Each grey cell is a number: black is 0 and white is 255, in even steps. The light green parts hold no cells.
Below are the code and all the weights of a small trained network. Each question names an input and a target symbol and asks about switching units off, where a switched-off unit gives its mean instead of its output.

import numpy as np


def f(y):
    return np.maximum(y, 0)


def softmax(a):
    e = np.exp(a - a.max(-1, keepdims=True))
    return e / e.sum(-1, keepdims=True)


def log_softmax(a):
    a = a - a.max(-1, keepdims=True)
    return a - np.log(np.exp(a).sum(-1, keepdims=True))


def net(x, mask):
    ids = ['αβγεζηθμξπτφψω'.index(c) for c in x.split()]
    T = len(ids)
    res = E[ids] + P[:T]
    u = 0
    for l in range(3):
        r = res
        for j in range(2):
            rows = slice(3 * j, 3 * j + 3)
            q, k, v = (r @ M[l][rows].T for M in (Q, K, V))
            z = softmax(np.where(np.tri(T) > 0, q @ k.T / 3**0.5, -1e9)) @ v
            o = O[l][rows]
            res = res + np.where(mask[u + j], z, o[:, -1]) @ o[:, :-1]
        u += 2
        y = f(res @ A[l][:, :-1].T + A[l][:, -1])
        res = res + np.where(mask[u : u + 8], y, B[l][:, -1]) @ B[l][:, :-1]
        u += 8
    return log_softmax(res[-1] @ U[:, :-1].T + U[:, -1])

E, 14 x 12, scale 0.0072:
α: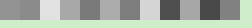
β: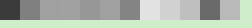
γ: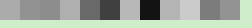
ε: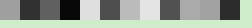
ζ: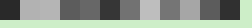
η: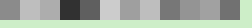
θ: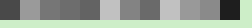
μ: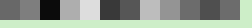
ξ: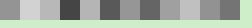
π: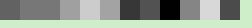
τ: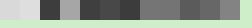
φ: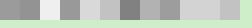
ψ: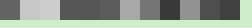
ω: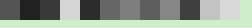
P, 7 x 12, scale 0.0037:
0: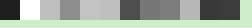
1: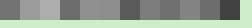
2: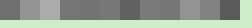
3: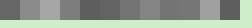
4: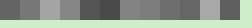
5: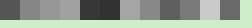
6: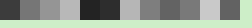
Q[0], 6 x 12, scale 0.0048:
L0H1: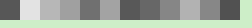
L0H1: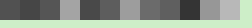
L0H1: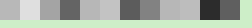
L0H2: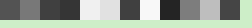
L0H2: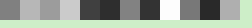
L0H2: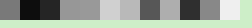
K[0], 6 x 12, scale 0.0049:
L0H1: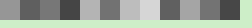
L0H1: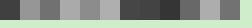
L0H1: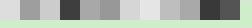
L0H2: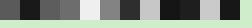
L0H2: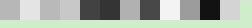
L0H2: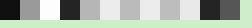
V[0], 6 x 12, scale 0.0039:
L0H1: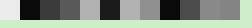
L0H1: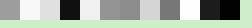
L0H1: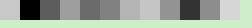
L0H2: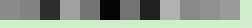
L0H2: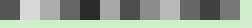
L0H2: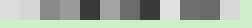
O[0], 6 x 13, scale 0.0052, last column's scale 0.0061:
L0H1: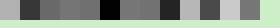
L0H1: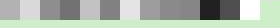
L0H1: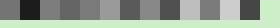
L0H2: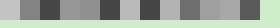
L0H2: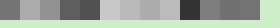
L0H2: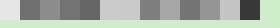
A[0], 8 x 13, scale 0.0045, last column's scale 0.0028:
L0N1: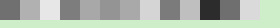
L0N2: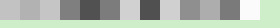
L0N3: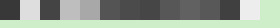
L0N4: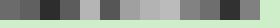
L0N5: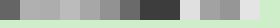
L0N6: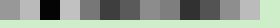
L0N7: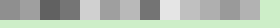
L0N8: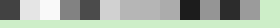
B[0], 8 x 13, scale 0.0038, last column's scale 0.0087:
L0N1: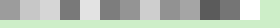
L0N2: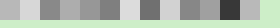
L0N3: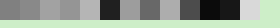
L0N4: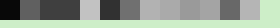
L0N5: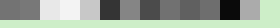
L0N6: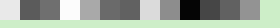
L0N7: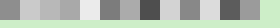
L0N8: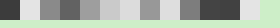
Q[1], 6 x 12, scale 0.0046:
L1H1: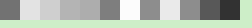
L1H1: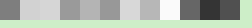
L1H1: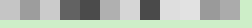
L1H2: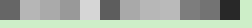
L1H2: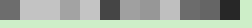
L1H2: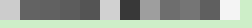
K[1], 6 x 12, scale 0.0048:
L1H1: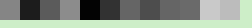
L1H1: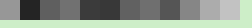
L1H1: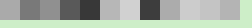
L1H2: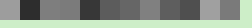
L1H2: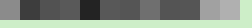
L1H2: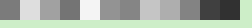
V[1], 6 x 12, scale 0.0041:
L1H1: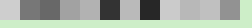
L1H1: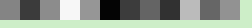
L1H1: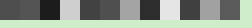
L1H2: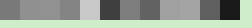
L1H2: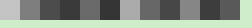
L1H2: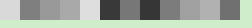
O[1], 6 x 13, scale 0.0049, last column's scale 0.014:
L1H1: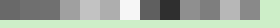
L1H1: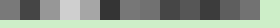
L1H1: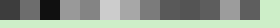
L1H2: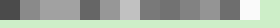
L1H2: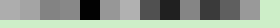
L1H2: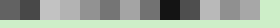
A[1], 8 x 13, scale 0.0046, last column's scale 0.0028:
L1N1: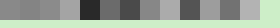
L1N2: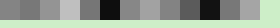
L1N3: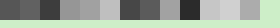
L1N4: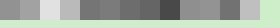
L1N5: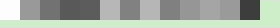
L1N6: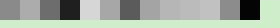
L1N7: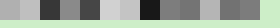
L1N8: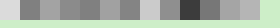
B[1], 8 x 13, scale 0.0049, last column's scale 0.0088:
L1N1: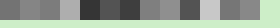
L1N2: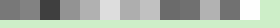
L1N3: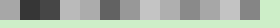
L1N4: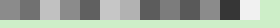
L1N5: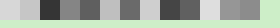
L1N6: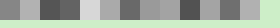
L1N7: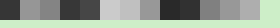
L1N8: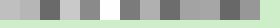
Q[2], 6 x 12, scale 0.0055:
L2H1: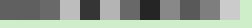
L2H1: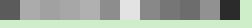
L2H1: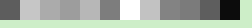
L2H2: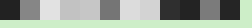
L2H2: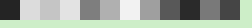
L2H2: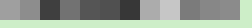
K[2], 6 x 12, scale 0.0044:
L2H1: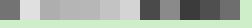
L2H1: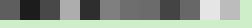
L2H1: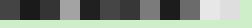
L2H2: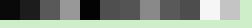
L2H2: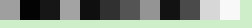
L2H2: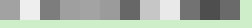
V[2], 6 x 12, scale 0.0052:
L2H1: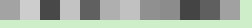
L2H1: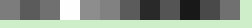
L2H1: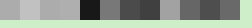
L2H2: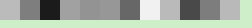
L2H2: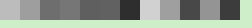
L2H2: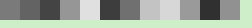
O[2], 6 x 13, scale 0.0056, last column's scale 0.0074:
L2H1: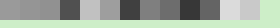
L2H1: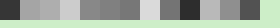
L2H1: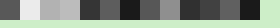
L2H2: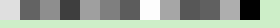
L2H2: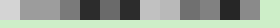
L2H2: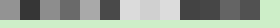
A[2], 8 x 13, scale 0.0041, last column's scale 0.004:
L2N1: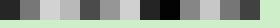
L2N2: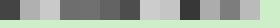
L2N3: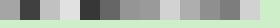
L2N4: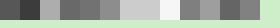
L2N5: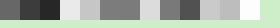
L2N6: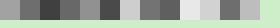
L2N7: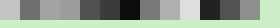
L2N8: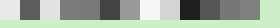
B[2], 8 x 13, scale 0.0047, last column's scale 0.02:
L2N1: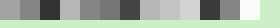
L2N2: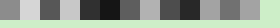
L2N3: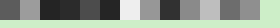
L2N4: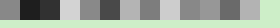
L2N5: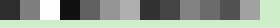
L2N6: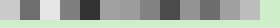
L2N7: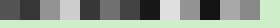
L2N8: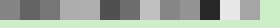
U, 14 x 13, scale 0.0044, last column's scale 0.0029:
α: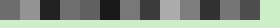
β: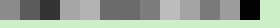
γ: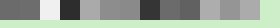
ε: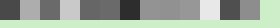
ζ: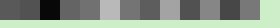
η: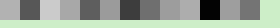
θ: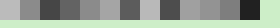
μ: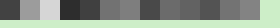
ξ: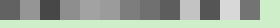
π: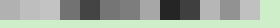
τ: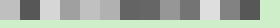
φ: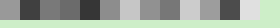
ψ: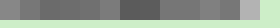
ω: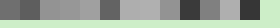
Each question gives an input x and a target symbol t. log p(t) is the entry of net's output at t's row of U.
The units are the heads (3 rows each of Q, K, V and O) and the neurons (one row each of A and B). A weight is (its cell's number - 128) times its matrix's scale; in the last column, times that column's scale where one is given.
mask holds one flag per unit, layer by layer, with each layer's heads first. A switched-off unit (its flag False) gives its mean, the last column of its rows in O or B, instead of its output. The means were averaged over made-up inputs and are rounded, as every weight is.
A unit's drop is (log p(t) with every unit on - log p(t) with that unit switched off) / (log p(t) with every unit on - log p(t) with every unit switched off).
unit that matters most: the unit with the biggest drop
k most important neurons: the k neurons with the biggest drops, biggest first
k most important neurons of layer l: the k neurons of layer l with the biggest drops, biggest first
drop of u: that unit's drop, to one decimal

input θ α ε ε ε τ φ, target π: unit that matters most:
L0H1
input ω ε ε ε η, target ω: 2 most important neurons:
L1N3; L2N8
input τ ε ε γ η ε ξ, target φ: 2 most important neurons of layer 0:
L0N2; L0N4
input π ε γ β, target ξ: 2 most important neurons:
L0N1; L2N1
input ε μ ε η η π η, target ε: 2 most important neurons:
L0N1; L2N1
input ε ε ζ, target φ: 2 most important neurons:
L0N4; L1N2
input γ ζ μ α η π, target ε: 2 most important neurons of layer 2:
L2N1; L2N6
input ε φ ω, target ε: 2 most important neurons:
L1N1; L1N4
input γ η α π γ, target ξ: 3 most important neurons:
L2N1; L1N7; L0N3
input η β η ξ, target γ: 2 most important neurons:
L0N8; L2N1
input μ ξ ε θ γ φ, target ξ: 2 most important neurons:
L2N1; L0N1
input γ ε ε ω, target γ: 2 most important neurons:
L2N5; L1N3
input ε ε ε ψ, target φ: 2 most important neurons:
L0N4; L1N2
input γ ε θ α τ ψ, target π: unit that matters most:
L0N1
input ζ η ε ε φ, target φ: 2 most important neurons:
L0N4; L2N3
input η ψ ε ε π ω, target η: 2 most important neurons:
L0N8; L2N7
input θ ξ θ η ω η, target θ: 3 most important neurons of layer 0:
L0N8; L0N3; L0N5
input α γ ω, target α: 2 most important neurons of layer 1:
L1N2; L1N1
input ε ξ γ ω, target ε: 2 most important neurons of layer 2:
L2N1; L2N6
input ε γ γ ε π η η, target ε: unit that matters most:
L0N1
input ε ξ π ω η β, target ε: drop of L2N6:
0.1
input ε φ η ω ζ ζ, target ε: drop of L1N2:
0.2
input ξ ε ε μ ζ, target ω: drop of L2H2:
0.5
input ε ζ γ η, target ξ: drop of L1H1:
0.6
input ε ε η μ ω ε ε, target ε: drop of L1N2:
0.1
